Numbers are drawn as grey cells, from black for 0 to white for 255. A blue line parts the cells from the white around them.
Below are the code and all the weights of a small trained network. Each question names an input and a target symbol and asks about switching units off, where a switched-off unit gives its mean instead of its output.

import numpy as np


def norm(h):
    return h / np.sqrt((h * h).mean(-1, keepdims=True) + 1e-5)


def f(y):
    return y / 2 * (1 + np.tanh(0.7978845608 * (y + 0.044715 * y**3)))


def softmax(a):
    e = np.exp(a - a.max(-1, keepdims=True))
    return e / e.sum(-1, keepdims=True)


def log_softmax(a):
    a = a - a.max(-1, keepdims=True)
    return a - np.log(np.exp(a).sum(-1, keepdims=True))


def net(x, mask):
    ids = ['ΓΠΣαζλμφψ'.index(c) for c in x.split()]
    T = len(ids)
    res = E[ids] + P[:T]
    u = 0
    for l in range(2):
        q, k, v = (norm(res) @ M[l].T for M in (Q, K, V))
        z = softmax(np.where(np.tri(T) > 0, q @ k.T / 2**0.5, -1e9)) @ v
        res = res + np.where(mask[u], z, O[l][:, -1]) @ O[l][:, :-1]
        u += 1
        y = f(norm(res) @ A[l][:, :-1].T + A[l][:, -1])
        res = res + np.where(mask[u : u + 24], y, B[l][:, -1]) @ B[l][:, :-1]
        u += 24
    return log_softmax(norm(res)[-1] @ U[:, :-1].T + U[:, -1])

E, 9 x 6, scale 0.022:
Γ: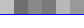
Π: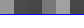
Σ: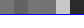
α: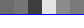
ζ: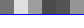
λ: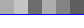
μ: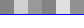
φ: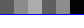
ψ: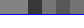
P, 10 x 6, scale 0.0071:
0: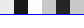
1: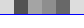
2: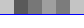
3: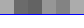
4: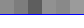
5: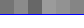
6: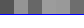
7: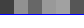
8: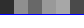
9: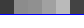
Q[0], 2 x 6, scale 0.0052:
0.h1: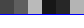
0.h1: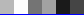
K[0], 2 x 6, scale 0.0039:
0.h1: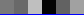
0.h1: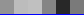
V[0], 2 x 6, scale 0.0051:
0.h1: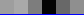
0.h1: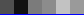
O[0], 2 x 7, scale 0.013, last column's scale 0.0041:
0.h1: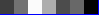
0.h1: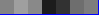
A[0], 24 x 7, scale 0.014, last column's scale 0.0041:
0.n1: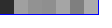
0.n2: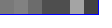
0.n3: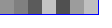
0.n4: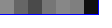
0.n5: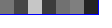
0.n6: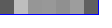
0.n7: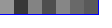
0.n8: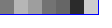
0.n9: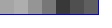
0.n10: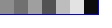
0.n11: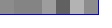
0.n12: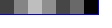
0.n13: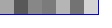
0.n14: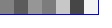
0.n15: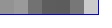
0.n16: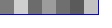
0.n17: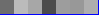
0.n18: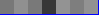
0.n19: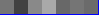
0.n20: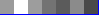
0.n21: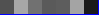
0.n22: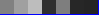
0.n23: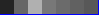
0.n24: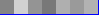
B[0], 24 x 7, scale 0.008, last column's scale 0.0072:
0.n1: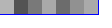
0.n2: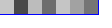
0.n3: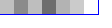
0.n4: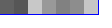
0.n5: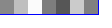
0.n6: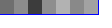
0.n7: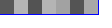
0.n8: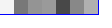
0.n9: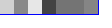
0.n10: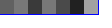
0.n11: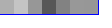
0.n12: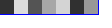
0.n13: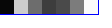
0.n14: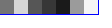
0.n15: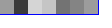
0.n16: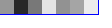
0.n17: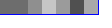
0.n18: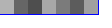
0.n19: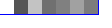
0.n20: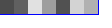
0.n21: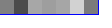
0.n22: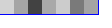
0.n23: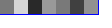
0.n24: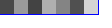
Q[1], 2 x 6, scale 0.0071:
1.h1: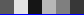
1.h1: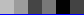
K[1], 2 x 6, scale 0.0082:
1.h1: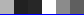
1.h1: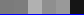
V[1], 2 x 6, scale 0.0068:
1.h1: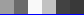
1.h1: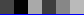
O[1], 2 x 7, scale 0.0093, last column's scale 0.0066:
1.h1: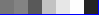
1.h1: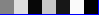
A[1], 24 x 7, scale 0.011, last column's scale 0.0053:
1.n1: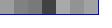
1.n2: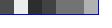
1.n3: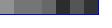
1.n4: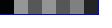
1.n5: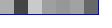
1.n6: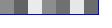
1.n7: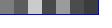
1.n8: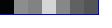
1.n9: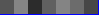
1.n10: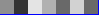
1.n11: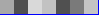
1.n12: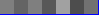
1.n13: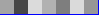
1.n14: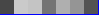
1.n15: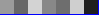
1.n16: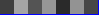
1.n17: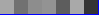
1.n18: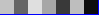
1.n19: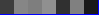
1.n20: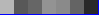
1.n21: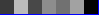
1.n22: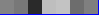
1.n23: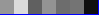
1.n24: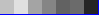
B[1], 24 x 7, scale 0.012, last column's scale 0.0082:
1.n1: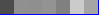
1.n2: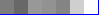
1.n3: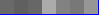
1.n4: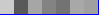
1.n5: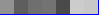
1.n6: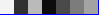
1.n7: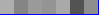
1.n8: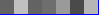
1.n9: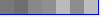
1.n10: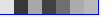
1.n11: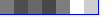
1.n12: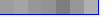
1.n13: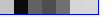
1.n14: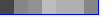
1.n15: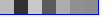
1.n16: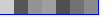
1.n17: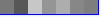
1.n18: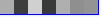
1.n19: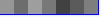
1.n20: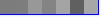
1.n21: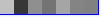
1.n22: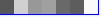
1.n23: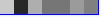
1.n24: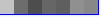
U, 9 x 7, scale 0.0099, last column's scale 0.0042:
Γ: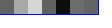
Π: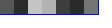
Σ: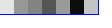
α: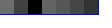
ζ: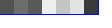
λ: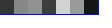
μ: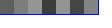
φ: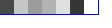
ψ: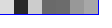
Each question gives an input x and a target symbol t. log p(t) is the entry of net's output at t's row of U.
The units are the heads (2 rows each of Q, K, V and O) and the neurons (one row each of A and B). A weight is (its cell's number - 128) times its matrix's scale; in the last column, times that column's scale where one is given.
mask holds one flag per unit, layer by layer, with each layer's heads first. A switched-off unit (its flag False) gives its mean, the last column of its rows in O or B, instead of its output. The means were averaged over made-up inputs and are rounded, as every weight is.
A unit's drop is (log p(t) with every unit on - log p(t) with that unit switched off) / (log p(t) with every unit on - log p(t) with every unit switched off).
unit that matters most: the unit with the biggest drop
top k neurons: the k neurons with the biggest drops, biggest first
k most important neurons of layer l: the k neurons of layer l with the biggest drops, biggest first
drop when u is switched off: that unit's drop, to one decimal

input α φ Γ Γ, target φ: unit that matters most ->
0.n22
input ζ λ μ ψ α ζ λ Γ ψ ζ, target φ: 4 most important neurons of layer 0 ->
(0.n12, 0.n23, 0.n24, 0.n6)
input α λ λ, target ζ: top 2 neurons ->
(0.n3, 0.n24)
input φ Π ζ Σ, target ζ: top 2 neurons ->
(0.n14, 0.n13)
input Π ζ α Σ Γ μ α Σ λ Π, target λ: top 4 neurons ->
(0.n14, 1.n2, 0.n16, 0.n13)
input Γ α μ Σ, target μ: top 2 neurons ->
(0.n14, 0.n13)
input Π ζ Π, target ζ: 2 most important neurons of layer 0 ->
(0.n20, 0.n14)
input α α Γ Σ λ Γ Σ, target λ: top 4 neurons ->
(0.n16, 0.n14, 0.n13, 1.n2)
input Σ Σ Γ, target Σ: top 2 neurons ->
(1.n7, 1.n22)
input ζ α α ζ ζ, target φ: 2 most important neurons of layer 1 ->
(1.n8, 1.n2)
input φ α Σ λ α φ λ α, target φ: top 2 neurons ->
(0.n20, 0.n8)
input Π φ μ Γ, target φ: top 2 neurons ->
(1.n13, 1.n11)
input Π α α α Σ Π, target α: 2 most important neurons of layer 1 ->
(1.n22, 1.n2)
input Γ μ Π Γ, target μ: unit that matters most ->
0.n10
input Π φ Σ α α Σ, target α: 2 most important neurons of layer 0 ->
(0.n14, 0.n13)
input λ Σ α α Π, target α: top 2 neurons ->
(0.n3, 0.n14)
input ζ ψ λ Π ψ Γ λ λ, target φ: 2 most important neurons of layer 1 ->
(1.n22, 1.n2)
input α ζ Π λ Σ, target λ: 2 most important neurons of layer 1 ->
(1.n2, 1.n13)
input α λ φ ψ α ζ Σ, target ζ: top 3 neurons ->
(0.n14, 1.n2, 0.n24)
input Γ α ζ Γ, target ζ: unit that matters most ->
0.n13
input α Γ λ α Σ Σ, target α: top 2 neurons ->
(0.n14, 0.n3)
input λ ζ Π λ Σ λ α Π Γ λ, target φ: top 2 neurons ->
(0.n24, 0.n16)
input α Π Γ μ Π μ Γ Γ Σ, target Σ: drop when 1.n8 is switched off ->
0.1
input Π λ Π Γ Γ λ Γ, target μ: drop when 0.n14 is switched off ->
0.2
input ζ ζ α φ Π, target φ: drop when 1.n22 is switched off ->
-0.1
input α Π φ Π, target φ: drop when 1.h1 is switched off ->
0.2
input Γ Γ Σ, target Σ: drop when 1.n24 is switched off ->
0.1
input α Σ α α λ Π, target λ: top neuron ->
(0.n16)
